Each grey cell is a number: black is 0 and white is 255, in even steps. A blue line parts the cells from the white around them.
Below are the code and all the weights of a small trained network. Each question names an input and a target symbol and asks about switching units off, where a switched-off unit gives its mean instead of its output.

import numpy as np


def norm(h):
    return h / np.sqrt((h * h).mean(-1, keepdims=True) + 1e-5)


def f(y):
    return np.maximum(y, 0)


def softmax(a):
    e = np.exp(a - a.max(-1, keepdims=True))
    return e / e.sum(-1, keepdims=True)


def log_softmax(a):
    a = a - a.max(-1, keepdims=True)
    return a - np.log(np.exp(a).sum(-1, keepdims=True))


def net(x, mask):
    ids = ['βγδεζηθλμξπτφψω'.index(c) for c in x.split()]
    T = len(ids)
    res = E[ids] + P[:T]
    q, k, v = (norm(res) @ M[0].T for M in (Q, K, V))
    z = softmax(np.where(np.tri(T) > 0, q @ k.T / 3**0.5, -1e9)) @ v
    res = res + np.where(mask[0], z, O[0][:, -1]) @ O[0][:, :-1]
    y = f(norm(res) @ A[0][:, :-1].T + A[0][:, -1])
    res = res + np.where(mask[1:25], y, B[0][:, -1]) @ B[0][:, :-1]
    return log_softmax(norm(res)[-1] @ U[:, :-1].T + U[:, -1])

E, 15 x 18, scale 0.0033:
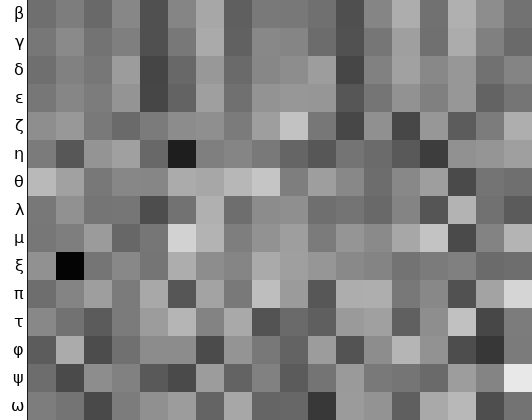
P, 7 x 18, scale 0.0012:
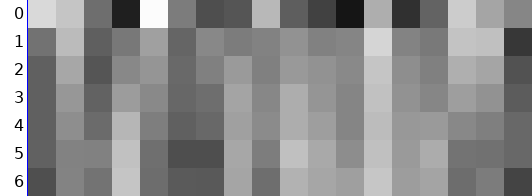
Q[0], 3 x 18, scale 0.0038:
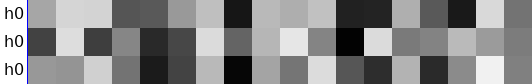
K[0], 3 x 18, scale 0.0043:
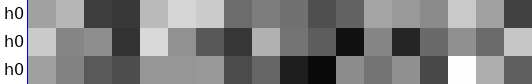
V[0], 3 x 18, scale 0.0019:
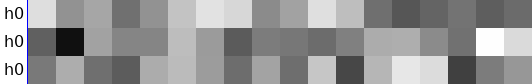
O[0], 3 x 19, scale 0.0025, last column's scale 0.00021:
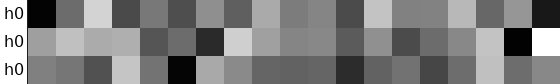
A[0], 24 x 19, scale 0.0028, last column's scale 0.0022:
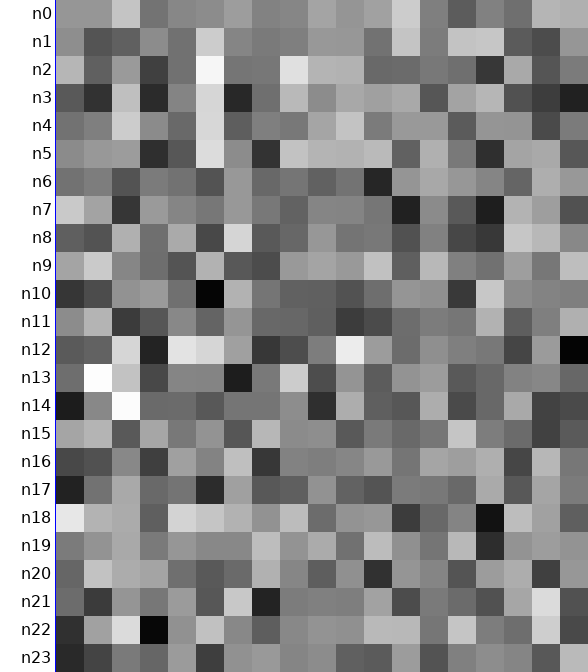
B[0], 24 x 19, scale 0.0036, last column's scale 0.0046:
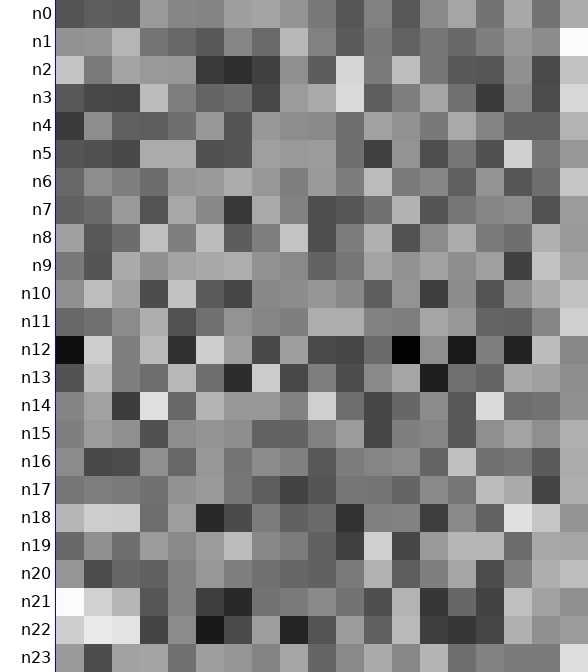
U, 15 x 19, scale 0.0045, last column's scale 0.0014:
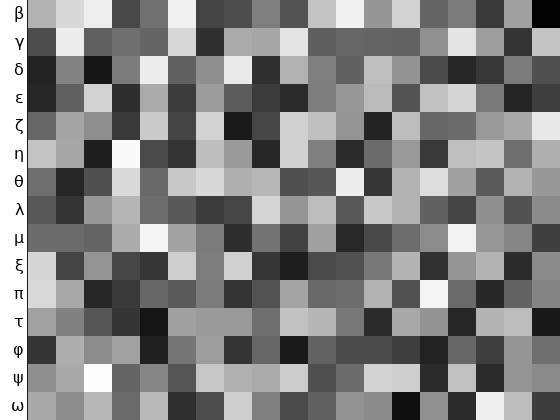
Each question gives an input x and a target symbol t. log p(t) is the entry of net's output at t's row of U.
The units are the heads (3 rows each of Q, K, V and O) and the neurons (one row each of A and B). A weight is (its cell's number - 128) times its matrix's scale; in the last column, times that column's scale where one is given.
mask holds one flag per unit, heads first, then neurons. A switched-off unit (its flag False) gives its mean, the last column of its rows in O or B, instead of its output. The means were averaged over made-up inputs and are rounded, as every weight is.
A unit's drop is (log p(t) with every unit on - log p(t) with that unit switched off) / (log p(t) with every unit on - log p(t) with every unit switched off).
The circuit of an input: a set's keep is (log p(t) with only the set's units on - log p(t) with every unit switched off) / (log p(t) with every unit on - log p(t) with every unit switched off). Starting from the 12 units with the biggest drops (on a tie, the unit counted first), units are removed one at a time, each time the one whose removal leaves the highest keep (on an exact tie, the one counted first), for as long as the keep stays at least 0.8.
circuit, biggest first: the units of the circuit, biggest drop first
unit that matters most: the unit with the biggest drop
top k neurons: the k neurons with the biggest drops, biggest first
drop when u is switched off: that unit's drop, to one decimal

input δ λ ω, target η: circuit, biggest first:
h0; n15; n11; n20
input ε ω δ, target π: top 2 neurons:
n16; n21
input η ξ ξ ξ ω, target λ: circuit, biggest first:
h0; n3
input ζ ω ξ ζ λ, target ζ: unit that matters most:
n10
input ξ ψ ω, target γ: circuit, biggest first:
h0; n15; n2
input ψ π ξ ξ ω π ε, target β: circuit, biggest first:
h0; n9; n15
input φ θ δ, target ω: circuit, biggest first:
h0; n10; n7
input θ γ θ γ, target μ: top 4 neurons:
n17; n10; n14; n8
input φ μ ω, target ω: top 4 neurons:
n10; n20; n3; n23
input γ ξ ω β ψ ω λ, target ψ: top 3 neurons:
n3; n9; n7
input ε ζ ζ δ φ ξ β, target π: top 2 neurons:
n16; n10
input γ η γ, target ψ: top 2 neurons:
n3; n7
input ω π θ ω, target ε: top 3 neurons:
n17; n10; n3
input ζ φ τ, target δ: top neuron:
n10
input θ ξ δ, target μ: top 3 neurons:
n17; n10; n14
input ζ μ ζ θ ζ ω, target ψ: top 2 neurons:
n3; n23
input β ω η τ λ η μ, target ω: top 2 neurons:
n22; n5
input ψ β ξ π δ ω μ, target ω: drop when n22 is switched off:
0.1
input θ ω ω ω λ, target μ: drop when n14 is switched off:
0.3
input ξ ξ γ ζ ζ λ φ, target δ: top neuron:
n13
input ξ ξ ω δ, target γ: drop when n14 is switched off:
0.3
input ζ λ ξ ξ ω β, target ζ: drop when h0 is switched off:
0.2
